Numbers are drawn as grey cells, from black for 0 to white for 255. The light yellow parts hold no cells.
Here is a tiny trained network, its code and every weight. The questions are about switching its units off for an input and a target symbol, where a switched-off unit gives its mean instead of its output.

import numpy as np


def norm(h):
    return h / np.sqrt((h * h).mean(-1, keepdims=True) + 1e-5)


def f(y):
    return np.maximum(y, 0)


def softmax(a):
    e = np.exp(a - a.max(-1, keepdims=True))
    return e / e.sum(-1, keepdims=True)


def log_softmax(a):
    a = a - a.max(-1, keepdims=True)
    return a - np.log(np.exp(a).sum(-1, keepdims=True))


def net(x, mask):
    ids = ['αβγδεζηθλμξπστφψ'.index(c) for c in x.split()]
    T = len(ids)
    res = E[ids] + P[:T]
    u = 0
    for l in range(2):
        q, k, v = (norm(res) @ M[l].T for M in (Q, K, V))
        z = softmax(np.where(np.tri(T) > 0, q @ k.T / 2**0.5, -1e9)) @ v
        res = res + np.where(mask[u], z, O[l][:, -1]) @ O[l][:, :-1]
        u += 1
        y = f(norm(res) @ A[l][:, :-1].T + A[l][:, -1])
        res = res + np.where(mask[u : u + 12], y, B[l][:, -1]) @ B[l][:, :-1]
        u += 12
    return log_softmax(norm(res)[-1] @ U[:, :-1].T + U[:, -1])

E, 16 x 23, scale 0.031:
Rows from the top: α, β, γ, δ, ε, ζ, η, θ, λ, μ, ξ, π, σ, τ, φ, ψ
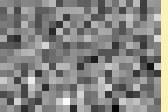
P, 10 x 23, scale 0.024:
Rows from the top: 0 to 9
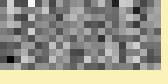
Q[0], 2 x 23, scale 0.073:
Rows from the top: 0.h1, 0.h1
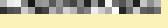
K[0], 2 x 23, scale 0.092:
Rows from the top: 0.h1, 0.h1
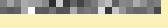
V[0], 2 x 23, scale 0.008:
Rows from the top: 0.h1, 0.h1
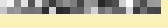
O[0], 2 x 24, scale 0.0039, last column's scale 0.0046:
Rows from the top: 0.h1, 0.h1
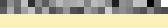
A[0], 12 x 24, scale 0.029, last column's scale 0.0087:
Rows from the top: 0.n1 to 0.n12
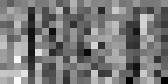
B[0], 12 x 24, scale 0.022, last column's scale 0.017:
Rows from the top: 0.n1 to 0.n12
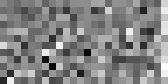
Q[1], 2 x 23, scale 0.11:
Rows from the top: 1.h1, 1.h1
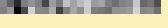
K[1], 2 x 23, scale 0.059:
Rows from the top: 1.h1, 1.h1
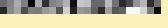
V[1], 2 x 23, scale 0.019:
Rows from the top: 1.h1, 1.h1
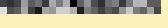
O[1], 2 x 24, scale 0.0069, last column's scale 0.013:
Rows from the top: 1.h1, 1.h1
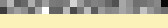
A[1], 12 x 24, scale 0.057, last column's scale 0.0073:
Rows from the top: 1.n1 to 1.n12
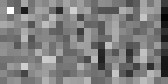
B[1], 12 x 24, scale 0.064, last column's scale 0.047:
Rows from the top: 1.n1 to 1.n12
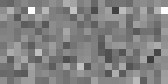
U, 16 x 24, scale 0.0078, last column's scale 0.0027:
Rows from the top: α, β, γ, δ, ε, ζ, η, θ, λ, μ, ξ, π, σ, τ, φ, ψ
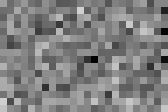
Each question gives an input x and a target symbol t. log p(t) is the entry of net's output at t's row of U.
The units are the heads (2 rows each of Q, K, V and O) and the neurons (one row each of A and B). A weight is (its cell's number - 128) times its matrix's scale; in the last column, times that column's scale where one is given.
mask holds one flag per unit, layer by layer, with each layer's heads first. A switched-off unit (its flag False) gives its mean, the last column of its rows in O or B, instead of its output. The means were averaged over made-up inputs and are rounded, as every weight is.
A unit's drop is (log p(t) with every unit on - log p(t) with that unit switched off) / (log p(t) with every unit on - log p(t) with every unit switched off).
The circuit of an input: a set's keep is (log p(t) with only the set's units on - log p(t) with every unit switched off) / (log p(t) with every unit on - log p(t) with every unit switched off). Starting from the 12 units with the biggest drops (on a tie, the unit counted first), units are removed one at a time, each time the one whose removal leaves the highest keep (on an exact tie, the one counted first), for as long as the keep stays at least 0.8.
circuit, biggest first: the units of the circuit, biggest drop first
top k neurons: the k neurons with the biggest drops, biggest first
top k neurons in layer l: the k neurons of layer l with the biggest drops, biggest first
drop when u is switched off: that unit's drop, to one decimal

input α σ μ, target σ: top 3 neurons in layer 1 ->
1.n2; 1.n11; 1.n12
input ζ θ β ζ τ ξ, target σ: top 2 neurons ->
0.n9; 1.n2
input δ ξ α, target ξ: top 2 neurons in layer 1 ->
1.n2; 1.n5
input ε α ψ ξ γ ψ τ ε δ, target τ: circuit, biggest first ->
0.h1; 1.n2; 0.n5; 1.n11
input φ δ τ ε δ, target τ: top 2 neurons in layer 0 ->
0.n5; 0.n11
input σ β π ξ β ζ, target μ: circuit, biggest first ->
1.n2; 0.n6
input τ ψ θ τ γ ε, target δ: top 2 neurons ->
0.n12; 0.n5
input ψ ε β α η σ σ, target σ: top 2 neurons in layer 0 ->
0.n12; 0.n11
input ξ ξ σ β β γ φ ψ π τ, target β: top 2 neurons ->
1.n10; 0.n5
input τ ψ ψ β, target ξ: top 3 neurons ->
0.n11; 1.n5; 1.n2
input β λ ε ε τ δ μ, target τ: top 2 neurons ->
0.n5; 0.n11
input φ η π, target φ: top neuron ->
0.n11
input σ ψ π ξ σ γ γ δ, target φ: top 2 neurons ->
0.n11; 1.n2
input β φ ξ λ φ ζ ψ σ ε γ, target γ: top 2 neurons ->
1.n7; 1.n2
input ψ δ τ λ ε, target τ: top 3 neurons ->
0.n11; 0.n4; 1.n2
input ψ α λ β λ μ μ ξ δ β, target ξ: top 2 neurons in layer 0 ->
0.n11; 0.n2
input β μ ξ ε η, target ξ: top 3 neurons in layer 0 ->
0.n7; 0.n9; 0.n8
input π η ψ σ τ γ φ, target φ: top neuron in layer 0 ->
0.n4
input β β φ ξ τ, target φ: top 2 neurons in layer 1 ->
1.n12; 1.n2
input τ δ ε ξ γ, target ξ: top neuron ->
0.n7
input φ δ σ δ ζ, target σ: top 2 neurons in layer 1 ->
1.n2; 1.n11
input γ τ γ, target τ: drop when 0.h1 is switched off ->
0.3
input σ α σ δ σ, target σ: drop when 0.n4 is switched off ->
0.0
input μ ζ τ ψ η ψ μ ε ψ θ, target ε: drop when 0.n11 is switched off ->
0.2
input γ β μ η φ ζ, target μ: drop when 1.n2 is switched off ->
0.1
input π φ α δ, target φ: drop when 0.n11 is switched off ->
0.2
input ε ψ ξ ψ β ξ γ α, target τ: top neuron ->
1.n11
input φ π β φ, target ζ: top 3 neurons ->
0.n9; 1.n1; 1.n2
